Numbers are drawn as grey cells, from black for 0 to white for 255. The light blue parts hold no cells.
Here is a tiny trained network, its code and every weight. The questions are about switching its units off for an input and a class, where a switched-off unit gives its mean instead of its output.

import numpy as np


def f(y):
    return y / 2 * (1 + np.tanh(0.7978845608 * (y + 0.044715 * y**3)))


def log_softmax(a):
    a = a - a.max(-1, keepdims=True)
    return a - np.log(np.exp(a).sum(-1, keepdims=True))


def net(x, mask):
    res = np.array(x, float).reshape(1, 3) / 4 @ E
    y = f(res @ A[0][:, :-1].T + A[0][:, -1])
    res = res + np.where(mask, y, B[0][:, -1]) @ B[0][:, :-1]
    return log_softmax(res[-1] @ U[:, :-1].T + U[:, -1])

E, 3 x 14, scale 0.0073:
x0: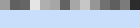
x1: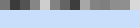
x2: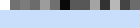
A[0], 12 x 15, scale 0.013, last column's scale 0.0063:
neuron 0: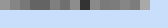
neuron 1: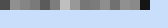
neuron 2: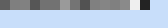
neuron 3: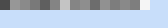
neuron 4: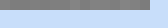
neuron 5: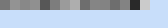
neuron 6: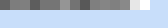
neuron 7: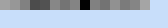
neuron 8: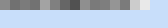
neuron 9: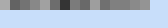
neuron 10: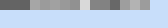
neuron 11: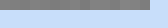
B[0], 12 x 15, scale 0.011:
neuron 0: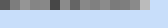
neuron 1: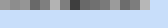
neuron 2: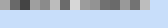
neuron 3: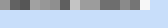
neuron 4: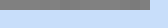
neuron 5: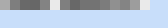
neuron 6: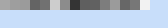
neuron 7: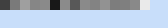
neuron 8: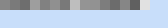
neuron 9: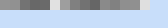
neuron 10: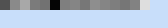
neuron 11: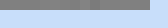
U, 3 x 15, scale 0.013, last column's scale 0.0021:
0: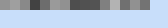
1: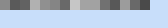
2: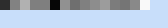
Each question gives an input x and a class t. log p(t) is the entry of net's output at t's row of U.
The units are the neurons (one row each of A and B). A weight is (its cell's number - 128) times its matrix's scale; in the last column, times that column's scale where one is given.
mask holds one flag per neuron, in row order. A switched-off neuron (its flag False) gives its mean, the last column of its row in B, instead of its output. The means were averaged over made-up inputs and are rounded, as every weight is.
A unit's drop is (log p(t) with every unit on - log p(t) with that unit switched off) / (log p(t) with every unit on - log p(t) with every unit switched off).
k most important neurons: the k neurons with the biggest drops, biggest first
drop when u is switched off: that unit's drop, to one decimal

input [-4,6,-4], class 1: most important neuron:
neuron 2
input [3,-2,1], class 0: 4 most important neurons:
neuron 3; neuron 8; neuron 2; neuron 5
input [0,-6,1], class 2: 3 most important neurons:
neuron 6; neuron 9; neuron 7
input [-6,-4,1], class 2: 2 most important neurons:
neuron 7; neuron 9
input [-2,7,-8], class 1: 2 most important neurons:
neuron 2; neuron 3
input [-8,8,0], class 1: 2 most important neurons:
neuron 2; neuron 8
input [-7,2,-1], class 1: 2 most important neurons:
neuron 2; neuron 8
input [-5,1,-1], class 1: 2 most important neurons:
neuron 2; neuron 5
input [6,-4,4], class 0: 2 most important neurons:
neuron 3; neuron 8
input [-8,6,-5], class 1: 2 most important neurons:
neuron 2; neuron 3
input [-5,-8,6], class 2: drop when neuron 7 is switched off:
0.5
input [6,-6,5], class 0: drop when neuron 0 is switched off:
0.0
